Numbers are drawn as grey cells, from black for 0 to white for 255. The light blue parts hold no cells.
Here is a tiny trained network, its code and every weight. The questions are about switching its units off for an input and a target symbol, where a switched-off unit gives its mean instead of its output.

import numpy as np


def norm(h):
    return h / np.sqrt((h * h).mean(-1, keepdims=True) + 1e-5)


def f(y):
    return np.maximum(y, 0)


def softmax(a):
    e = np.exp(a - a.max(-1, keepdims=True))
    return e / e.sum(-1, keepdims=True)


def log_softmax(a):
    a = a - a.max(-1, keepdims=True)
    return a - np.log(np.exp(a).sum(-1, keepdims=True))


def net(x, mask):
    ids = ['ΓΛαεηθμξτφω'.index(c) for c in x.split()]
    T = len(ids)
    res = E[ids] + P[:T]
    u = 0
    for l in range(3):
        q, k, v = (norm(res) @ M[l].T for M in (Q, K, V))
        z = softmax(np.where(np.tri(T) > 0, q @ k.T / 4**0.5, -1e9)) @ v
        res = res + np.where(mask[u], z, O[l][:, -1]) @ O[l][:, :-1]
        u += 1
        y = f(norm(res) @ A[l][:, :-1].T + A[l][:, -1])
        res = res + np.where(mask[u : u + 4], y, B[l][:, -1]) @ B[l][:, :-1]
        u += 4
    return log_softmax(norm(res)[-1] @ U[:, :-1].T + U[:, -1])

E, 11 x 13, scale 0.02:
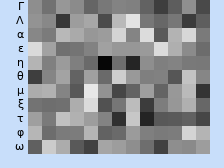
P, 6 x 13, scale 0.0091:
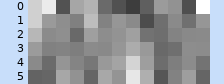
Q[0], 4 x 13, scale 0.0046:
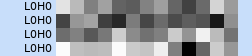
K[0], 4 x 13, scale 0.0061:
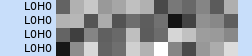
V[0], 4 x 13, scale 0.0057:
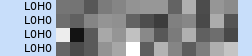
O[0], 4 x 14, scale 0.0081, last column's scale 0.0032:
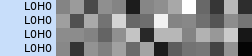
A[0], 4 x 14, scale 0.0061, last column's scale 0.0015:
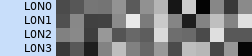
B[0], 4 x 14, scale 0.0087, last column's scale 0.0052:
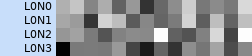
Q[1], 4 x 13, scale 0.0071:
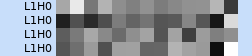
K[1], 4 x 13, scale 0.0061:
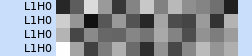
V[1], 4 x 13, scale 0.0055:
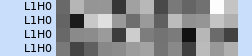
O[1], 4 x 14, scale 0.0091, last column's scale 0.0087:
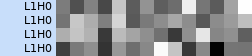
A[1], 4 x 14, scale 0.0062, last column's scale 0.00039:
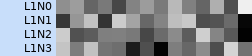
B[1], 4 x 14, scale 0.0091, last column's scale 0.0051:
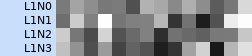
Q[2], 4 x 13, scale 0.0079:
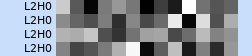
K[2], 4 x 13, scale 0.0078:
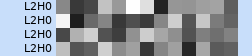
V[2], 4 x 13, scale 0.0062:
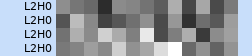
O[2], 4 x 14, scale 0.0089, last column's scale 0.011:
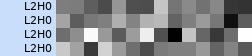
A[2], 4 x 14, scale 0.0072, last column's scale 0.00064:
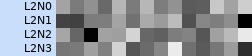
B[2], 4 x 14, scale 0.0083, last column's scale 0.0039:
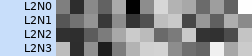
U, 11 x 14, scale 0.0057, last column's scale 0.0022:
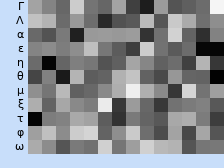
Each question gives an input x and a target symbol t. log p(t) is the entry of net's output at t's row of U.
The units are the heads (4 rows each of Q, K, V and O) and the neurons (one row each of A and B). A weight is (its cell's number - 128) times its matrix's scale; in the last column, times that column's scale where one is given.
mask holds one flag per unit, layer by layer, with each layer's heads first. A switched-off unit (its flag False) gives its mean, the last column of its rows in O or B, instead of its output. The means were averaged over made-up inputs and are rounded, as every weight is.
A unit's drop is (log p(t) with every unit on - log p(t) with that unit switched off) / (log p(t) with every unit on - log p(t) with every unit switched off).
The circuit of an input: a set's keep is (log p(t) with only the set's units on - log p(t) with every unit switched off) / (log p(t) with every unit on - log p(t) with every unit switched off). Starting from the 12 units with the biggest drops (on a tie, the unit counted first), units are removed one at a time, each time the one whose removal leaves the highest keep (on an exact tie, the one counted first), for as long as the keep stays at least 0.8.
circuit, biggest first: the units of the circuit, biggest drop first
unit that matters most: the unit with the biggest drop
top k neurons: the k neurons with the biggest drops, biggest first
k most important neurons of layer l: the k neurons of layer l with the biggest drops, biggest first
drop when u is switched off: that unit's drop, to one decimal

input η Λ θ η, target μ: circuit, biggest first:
(L0H0 L0N2)
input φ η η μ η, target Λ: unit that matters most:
L2H0
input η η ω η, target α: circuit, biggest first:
(L1H0 L2H0)
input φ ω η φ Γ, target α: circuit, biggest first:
(L2H0 L1H0)
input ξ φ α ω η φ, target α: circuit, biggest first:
(L0H0 L1H0 L2H0)
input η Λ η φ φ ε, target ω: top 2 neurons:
(L1N1 L0N1)
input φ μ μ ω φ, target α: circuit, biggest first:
(L2H0 L1H0)
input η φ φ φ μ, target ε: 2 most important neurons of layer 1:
(L1N2 L1N1)
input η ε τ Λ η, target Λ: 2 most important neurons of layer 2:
(L2N3 L2N2)
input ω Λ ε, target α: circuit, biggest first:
(L1H0 L0H0 L2H0)
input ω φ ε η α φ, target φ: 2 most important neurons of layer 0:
(L0N0 L0N2)
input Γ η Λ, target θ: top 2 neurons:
(L0N2 L1N1)
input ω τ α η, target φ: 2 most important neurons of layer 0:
(L0N0 L0N2)
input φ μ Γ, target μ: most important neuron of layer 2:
(L2N0)
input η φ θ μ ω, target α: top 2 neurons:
(L0N0 L1N1)
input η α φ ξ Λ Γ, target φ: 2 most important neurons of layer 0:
(L0N2 L0N0)
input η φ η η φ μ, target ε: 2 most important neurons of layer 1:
(L1N1 L1N3)
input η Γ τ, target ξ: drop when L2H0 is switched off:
0.3
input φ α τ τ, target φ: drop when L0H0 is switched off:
0.2
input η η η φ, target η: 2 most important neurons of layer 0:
(L0N0 L0N1)
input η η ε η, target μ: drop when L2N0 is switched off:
0.1
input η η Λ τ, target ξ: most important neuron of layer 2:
(L2N0)
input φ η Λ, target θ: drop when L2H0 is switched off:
0.5
